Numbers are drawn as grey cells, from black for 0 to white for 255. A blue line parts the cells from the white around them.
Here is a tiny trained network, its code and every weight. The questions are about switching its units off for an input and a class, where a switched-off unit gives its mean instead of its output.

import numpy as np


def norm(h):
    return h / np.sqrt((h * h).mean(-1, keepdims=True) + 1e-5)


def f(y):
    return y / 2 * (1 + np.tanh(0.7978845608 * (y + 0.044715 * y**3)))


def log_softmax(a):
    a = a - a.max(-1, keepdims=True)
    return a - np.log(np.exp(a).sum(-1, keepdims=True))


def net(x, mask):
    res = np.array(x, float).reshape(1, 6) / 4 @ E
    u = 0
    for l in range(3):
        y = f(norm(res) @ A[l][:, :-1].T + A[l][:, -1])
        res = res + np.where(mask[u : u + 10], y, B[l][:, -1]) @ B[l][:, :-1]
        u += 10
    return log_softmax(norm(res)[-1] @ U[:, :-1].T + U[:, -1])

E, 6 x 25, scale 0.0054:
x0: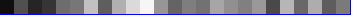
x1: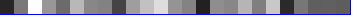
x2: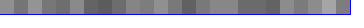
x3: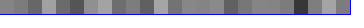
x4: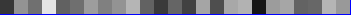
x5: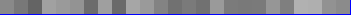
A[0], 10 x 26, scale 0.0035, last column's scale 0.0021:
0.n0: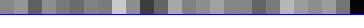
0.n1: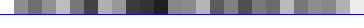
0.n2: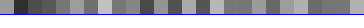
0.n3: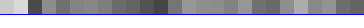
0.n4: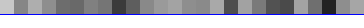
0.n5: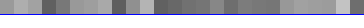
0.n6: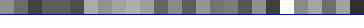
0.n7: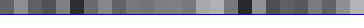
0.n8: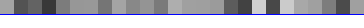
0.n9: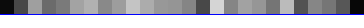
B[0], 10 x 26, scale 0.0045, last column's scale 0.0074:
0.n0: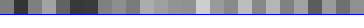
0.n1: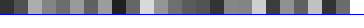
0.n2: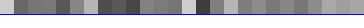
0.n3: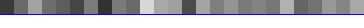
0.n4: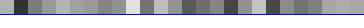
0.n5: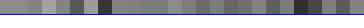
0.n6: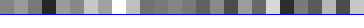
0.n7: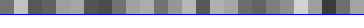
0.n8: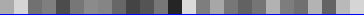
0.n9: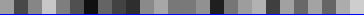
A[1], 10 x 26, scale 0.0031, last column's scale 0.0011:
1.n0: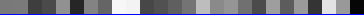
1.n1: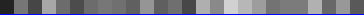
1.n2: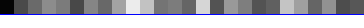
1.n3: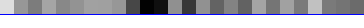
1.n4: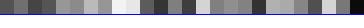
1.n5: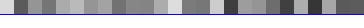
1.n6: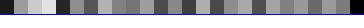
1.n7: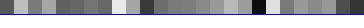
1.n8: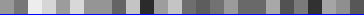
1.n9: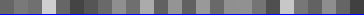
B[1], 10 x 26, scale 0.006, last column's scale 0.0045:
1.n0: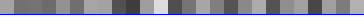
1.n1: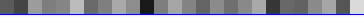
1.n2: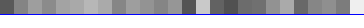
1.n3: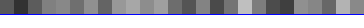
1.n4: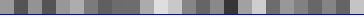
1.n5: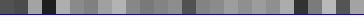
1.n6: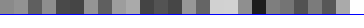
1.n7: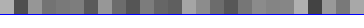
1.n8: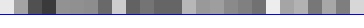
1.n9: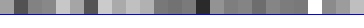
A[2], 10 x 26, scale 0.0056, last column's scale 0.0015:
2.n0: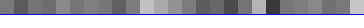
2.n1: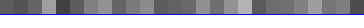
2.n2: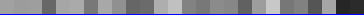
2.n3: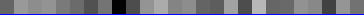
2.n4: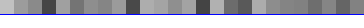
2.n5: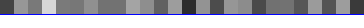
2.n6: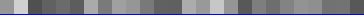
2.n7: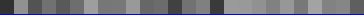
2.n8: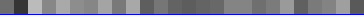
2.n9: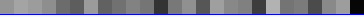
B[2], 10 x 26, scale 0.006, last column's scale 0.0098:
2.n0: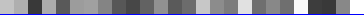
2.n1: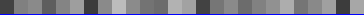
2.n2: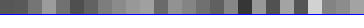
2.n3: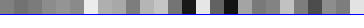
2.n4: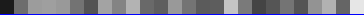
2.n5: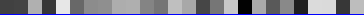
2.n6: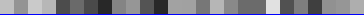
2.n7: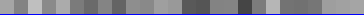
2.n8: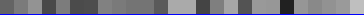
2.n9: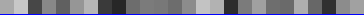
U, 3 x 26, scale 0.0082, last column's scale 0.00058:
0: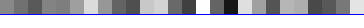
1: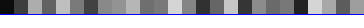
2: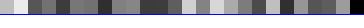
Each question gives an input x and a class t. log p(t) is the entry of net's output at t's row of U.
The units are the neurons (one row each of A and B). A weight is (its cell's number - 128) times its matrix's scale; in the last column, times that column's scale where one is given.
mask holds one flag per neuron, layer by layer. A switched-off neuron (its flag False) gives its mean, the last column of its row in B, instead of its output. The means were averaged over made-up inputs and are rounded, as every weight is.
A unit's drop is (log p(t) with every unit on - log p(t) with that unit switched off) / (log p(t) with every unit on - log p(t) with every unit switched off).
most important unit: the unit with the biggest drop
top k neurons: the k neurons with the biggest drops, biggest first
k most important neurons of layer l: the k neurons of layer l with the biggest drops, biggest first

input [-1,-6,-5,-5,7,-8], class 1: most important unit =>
0.n1
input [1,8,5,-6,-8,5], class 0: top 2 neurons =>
(0.n6 2.n0)
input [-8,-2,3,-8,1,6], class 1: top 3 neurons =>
(0.n1 1.n6 2.n5)
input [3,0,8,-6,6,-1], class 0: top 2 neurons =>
(0.n1 1.n4)
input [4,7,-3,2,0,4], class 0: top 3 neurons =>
(0.n9 2.n3 2.n0)
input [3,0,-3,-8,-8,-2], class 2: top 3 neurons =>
(0.n1 0.n8 2.n6)
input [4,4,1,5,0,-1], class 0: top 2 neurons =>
(0.n9 2.n0)
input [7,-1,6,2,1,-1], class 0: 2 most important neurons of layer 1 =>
(1.n6 1.n0)
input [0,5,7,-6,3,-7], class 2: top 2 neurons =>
(0.n1 1.n8)
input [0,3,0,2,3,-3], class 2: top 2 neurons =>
(0.n1 0.n3)
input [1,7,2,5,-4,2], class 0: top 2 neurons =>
(0.n9 0.n6)
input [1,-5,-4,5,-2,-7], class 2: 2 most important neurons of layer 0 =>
(0.n6 0.n9)
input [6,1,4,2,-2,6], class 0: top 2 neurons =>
(0.n9 1.n6)
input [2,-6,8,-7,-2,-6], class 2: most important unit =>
0.n6
